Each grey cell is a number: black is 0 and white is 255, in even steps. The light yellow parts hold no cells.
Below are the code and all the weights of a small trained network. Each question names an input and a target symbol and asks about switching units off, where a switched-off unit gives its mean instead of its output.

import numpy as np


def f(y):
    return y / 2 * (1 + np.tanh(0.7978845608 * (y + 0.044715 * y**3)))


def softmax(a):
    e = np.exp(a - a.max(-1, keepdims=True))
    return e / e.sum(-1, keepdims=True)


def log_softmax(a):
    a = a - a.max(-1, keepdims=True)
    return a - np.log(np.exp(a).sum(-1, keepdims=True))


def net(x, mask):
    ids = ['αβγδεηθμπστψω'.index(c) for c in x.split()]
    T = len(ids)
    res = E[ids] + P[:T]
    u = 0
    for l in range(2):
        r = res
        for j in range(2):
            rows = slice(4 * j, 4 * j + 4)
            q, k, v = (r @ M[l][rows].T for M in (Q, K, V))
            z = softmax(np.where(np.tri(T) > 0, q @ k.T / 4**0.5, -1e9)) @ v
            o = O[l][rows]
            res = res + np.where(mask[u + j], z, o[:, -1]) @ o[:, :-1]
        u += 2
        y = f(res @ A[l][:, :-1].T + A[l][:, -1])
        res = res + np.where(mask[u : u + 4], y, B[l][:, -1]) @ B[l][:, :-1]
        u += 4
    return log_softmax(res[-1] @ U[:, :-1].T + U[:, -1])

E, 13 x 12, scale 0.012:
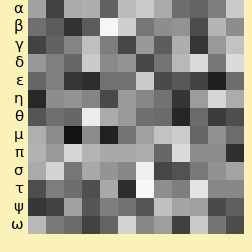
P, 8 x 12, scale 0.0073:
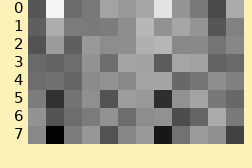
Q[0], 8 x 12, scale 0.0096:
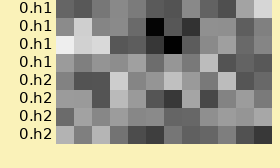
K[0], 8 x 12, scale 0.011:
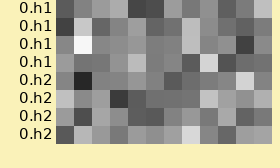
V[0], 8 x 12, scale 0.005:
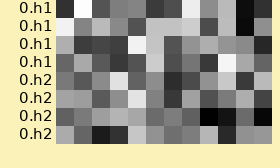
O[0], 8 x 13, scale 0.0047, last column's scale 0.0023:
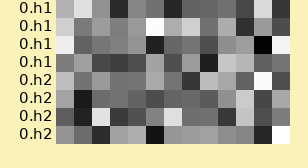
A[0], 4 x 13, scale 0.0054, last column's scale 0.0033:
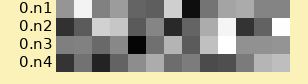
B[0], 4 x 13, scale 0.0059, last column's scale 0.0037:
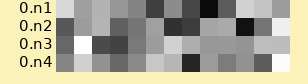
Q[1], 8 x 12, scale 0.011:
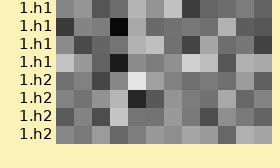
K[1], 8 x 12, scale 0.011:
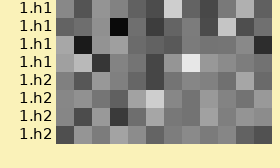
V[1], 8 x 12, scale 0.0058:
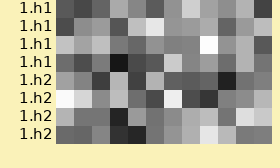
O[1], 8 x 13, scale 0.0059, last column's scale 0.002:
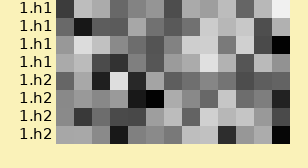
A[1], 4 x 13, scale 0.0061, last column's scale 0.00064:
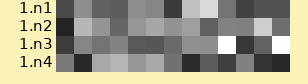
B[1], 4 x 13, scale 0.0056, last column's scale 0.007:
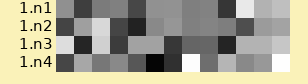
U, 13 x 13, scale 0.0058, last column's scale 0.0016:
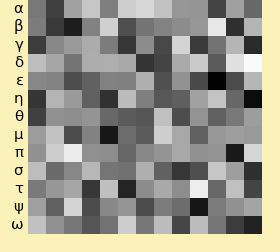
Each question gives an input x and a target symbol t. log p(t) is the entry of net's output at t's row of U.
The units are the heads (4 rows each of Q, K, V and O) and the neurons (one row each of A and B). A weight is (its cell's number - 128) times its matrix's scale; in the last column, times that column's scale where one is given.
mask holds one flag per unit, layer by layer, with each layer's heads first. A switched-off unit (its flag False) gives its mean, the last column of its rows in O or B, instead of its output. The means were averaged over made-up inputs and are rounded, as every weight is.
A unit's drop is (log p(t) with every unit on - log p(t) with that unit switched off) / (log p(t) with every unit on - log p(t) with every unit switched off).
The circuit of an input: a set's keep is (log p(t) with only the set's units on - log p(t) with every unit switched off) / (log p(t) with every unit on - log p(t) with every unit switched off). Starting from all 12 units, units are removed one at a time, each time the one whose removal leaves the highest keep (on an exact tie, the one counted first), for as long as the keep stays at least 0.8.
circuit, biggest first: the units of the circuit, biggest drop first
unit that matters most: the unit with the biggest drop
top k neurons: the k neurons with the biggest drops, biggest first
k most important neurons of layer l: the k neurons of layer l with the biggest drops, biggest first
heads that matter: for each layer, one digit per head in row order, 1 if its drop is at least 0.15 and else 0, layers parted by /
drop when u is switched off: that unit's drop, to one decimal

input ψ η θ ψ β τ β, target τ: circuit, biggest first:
[1.h2; 1.h1; 0.h2]
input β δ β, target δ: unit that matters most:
0.h2
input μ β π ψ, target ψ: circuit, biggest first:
[1.n3; 0.n2]
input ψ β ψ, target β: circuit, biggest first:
[0.h1; 1.h1; 0.h2]
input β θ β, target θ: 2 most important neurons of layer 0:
[0.n3; 0.n4]
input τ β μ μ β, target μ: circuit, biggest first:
[1.h1; 1.h2]
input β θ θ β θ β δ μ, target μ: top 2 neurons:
[0.n3; 0.n2]
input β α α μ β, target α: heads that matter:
11 / 10
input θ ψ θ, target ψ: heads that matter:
01 / 01
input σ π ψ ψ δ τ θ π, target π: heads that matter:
00 / 10
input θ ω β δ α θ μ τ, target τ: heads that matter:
00 / 10
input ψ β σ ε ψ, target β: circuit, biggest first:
[1.h1; 0.h1; 0.h2]
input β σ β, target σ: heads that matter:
00 / 11
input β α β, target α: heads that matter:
11 / 10
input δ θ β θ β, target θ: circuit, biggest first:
[1.n4; 1.h2; 1.h1]
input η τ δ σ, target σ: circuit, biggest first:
[1.h1; 0.n1]
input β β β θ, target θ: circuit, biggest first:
[1.h1; 1.n4]
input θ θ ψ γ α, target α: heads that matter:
10 / 00
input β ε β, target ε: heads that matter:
01 / 10
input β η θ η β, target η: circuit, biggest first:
[0.h1; 0.h2; 1.n2; 0.n4]
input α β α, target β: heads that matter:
01 / 10
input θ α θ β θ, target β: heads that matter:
01 / 00
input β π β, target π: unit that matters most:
1.h1
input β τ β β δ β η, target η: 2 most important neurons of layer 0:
[0.n4; 0.n3]
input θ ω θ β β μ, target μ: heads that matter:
00 / 10
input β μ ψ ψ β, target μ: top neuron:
[0.n2]
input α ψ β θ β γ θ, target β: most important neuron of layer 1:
[1.n2]
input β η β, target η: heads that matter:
11 / 10
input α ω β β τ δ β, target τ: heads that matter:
00 / 11
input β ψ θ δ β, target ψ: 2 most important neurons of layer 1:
[1.n2; 1.n1]
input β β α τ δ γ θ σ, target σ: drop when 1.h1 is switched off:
0.2
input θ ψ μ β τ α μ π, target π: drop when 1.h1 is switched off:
0.6
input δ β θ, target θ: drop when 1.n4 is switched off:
0.7
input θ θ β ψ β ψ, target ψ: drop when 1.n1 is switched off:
0.1
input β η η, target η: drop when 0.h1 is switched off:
0.5
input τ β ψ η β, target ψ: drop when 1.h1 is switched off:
0.1
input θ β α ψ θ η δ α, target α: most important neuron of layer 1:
[1.n4]
